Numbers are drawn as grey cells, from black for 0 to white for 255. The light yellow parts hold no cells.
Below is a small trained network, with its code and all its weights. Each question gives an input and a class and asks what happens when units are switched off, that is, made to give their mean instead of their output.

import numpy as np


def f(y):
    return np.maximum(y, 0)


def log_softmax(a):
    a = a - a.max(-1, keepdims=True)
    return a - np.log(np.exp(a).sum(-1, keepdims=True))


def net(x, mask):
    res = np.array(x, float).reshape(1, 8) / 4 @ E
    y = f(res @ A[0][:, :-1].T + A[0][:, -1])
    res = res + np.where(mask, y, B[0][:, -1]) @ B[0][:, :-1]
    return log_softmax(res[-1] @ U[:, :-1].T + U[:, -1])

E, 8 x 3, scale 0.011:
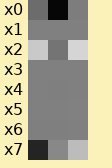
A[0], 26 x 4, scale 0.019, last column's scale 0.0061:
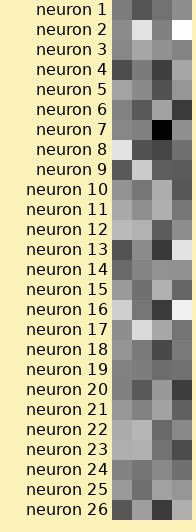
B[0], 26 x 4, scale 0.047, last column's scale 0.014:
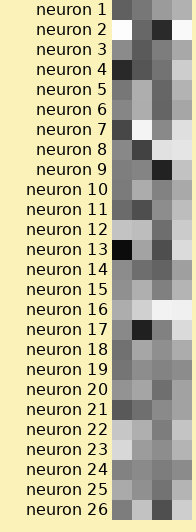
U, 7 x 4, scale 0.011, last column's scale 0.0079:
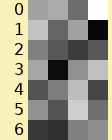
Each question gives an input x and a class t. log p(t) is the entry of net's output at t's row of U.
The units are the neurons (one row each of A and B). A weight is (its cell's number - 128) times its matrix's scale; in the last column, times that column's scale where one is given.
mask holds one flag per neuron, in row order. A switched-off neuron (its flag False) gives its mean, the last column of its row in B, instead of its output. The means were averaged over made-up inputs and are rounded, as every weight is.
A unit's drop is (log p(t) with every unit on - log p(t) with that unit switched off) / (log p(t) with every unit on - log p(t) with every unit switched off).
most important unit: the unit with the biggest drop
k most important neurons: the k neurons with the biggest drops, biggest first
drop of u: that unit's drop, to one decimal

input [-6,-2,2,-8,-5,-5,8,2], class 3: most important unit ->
neuron 17
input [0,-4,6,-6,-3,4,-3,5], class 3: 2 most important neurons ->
[neuron 7; neuron 16]
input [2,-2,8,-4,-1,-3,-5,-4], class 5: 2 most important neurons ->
[neuron 2; neuron 8]
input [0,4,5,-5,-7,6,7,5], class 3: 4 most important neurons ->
[neuron 7; neuron 16; neuron 13; neuron 26]
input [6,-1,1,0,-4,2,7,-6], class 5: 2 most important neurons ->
[neuron 8; neuron 13]
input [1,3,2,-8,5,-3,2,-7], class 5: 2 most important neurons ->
[neuron 8; neuron 2]
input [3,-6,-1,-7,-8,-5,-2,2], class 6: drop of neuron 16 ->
0.2
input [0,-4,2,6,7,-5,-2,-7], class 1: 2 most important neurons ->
[neuron 8; neuron 12]
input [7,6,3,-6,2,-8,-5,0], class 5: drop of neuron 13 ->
0.2
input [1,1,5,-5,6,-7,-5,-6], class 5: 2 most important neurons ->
[neuron 8; neuron 2]
